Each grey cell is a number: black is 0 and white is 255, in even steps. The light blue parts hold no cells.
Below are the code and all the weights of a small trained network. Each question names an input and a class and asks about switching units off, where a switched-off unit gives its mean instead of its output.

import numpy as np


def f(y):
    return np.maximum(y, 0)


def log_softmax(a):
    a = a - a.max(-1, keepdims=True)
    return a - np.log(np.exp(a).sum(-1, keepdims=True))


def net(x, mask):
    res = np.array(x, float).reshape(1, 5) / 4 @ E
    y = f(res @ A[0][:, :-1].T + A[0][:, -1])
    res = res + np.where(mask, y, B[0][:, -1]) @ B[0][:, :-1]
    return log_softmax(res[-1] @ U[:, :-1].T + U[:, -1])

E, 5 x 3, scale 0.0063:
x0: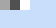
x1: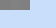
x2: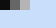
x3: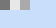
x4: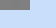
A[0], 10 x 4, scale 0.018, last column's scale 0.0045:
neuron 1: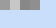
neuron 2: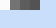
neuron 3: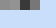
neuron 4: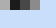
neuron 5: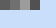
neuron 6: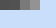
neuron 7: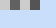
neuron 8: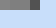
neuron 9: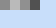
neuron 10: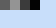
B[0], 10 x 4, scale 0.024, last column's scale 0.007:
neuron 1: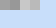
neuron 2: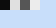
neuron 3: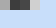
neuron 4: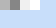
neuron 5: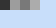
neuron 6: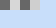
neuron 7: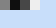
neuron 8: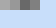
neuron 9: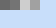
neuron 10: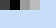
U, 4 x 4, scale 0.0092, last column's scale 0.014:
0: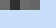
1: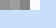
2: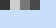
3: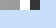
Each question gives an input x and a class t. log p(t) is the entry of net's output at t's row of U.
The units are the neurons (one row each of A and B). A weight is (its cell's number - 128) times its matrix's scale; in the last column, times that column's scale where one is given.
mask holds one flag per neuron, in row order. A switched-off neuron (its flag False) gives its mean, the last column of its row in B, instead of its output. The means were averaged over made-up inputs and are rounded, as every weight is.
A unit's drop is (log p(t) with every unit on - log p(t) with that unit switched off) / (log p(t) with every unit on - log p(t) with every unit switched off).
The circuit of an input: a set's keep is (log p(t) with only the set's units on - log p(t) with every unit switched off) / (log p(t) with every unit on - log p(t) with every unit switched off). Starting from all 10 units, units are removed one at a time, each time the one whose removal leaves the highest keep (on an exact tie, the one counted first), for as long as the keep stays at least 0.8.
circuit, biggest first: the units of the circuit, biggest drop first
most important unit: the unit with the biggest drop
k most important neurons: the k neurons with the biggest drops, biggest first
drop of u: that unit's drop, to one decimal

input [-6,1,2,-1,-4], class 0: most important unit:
neuron 10
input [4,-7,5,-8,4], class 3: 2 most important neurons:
[neuron 4; neuron 2]
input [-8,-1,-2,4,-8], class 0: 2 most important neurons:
[neuron 10; neuron 3]
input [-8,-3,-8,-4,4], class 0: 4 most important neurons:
[neuron 3; neuron 10; neuron 6; neuron 5]
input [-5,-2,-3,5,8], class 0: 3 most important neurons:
[neuron 4; neuron 3; neuron 10]
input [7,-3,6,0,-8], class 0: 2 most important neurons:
[neuron 7; neuron 2]
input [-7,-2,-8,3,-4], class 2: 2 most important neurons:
[neuron 2; neuron 7]
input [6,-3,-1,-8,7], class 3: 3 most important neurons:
[neuron 4; neuron 3; neuron 10]
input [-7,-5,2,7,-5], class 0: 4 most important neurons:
[neuron 4; neuron 10; neuron 3; neuron 6]
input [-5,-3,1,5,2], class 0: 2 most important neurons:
[neuron 4; neuron 10]
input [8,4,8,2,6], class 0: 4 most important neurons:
[neuron 7; neuron 2; neuron 4; neuron 1]
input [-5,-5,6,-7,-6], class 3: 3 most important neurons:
[neuron 4; neuron 2; neuron 7]
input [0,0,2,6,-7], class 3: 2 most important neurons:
[neuron 2; neuron 1]
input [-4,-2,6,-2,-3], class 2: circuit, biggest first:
[neuron 6]
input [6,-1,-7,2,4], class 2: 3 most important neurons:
[neuron 2; neuron 3; neuron 10]
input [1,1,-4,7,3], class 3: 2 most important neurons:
[neuron 1; neuron 9]
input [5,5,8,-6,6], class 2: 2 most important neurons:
[neuron 6; neuron 5]
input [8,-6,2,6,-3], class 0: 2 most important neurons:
[neuron 7; neuron 4]
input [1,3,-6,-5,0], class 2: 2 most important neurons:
[neuron 2; neuron 1]
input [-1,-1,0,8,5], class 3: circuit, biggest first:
[neuron 1]
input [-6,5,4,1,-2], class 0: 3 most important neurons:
[neuron 10; neuron 2; neuron 4]
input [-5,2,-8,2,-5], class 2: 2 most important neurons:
[neuron 2; neuron 7]
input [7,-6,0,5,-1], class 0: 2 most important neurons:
[neuron 7; neuron 4]
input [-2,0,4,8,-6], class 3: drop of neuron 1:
0.2
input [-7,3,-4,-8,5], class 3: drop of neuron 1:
-0.2
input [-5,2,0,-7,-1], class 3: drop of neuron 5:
0.0
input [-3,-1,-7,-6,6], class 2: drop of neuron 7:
0.1
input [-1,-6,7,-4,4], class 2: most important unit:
neuron 6
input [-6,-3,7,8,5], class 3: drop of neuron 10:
0.1
